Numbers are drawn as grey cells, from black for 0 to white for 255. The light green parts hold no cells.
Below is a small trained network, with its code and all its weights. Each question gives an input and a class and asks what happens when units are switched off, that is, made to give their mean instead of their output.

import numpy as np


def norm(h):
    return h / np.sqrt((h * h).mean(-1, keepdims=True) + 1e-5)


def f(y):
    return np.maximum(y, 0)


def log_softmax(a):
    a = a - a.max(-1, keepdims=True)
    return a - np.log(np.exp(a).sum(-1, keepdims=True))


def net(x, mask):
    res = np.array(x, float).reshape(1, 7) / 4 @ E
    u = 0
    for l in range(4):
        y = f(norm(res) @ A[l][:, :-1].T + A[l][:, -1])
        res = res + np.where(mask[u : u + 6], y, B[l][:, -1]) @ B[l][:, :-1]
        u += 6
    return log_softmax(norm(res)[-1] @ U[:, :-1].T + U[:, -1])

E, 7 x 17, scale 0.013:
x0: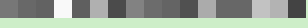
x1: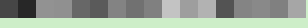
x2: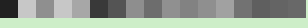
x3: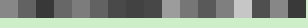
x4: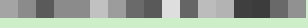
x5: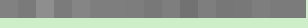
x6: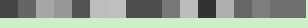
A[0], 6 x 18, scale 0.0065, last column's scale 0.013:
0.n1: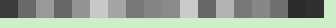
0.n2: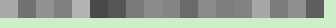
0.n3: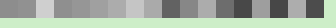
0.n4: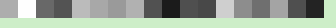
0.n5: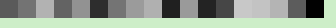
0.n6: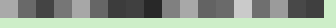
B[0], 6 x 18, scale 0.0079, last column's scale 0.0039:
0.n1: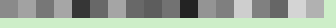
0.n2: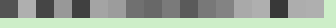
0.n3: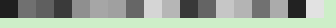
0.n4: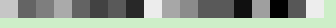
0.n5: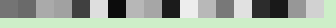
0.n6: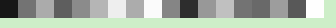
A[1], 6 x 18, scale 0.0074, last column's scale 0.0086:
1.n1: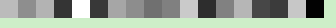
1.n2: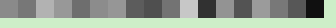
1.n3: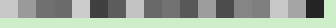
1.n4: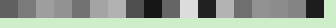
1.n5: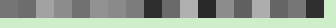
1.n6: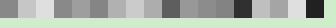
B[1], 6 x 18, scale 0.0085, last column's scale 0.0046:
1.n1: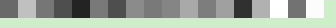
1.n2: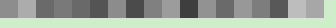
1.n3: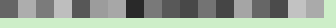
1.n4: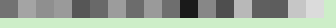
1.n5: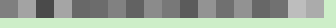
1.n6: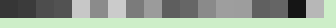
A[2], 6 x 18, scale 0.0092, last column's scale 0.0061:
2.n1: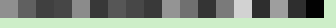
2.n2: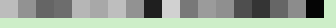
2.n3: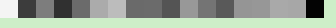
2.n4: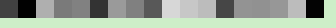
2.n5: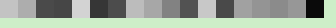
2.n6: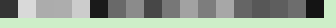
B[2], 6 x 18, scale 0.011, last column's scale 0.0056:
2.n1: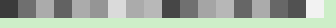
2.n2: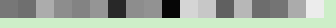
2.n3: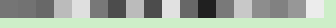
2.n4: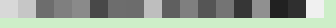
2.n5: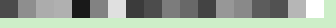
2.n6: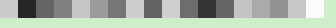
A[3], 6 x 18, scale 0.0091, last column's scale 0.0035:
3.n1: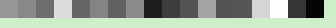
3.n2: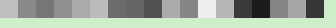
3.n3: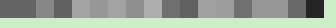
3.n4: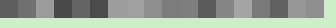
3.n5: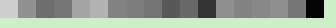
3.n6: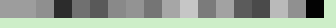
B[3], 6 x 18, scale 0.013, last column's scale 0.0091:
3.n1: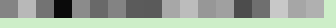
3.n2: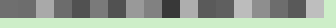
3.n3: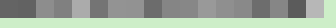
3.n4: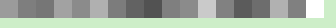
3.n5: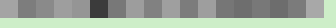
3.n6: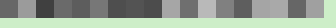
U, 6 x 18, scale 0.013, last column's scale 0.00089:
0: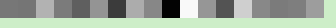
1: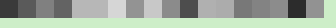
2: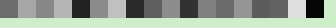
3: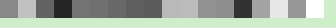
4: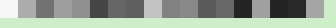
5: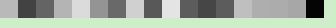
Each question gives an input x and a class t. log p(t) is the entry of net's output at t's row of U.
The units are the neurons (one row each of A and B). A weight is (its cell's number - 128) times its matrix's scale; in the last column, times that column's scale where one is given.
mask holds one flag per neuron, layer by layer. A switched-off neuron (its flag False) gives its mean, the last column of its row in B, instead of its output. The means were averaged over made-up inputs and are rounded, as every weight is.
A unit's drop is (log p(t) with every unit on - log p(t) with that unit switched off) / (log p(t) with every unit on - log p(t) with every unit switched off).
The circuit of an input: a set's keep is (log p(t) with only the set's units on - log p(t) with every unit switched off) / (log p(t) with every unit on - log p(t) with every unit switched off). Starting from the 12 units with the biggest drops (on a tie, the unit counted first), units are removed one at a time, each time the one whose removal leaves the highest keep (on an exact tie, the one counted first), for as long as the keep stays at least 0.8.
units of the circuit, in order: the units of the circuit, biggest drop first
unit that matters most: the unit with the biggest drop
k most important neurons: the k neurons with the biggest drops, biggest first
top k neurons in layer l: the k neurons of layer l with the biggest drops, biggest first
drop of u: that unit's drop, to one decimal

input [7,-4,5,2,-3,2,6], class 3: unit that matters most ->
3.n1
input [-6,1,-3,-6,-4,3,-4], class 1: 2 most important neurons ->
(1.n6 0.n3)
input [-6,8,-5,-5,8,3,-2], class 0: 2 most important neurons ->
(2.n2 3.n2)
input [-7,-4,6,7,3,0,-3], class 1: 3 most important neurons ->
(2.n1 0.n6 3.n1)
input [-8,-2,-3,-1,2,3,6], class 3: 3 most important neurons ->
(1.n1 3.n6 2.n5)
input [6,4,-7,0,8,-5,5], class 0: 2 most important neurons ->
(3.n2 2.n2)
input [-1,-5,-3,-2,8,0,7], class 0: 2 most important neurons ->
(2.n2 3.n2)
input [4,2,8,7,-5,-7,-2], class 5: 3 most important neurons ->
(2.n6 0.n3 1.n6)
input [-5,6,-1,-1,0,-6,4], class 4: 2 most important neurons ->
(2.n4 3.n1)
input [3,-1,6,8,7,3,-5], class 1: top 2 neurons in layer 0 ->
(0.n6 0.n5)
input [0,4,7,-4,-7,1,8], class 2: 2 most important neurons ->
(1.n4 2.n2)
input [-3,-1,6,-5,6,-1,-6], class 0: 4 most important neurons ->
(2.n2 3.n2 2.n3 1.n4)
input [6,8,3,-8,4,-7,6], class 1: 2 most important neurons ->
(0.n3 1.n6)
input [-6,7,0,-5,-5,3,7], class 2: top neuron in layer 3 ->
(3.n4)
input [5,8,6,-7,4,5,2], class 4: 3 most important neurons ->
(2.n4 0.n6 2.n1)
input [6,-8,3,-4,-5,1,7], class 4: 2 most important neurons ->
(0.n4 2.n5)
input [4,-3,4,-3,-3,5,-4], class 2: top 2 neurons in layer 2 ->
(2.n5 2.n3)
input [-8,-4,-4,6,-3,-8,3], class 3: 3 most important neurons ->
(1.n1 3.n6 0.n3)
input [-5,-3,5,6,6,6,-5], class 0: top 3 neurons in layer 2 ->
(2.n2 2.n3 2.n4)
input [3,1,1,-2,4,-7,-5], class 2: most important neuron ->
(2.n5)
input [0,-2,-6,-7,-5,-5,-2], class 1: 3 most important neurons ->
(1.n6 0.n3 2.n6)
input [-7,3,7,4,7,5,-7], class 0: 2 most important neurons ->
(2.n2 3.n2)
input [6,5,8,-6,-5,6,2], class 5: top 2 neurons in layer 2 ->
(2.n6 2.n1)
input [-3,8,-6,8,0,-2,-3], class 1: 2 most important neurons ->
(2.n1 0.n6)
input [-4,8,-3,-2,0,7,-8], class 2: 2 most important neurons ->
(2.n5 1.n3)
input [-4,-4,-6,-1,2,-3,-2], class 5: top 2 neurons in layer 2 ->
(2.n3 2.n4)
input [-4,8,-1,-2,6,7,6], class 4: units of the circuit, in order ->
(2.n4)
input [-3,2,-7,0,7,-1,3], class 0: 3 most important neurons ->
(2.n2 2.n6 3.n2)
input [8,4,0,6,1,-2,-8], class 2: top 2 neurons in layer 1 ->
(1.n1 1.n3)
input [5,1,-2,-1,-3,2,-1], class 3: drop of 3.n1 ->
1.1
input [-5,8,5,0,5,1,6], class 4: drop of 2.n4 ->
1.3
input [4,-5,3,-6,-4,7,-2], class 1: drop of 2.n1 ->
0.0
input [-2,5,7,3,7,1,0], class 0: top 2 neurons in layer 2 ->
(2.n2 2.n3)
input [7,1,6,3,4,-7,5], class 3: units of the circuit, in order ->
(3.n1)
